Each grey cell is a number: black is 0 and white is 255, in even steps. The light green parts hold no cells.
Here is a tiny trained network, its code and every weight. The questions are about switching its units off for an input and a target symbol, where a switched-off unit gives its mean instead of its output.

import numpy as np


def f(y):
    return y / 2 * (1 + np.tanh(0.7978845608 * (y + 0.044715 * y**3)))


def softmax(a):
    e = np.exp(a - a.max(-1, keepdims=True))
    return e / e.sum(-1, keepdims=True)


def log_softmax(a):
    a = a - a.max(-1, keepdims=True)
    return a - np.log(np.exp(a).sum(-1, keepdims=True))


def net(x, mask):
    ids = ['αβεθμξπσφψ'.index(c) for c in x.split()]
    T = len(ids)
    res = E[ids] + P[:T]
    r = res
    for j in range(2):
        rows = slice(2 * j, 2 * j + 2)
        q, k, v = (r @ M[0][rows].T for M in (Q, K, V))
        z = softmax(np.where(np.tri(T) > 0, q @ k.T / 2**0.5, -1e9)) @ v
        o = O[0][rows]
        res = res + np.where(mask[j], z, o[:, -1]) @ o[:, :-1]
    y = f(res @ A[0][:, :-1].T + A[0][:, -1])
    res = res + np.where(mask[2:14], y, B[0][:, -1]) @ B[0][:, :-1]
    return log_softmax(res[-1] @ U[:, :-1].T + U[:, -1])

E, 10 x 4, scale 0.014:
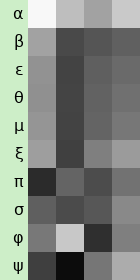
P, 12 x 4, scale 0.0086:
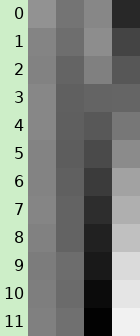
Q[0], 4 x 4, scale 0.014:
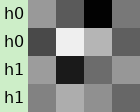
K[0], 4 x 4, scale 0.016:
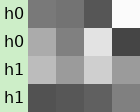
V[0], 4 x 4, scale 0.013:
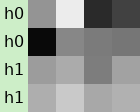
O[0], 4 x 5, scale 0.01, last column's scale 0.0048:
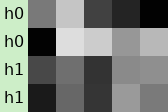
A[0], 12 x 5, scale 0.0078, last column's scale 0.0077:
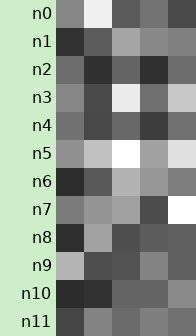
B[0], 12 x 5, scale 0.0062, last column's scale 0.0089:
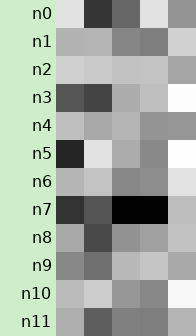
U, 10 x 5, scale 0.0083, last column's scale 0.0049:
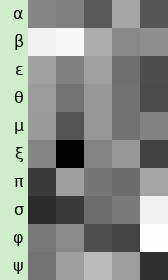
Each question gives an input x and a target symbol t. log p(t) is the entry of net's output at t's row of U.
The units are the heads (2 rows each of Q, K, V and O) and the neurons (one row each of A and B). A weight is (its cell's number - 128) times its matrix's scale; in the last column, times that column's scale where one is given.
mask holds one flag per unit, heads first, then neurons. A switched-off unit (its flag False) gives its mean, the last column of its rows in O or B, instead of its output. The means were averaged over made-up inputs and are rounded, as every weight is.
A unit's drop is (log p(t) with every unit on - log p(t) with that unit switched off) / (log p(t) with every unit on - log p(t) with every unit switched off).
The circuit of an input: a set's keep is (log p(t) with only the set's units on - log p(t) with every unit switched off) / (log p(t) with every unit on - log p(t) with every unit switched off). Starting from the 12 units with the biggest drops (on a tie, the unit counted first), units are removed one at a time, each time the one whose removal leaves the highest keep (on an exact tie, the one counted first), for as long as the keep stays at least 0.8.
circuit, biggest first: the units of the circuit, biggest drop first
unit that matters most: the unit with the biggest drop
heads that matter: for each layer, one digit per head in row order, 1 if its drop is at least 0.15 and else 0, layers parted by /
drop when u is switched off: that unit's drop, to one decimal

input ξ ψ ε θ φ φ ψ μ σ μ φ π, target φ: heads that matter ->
10
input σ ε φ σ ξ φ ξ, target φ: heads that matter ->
10
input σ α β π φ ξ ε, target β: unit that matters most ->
n10
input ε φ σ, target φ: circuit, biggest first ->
[h0; n7; n3]
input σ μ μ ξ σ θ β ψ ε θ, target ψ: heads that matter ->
11
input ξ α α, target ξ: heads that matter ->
10
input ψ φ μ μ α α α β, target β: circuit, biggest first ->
[n2; h0]
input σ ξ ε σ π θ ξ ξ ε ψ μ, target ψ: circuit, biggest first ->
[h0; n5; h1]
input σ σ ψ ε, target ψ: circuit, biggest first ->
[h0; n5; h1; n3]
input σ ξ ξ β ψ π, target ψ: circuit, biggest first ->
[h0; h1]
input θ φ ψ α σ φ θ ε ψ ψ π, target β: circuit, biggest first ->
[n6; n1; n7; h0]
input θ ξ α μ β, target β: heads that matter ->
01
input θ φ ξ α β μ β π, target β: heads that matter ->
01
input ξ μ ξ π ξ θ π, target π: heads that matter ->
11
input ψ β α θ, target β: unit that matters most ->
h1
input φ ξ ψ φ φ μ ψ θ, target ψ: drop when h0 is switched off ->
1.3
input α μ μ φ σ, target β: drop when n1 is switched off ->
0.2
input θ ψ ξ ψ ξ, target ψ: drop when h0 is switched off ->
1.0
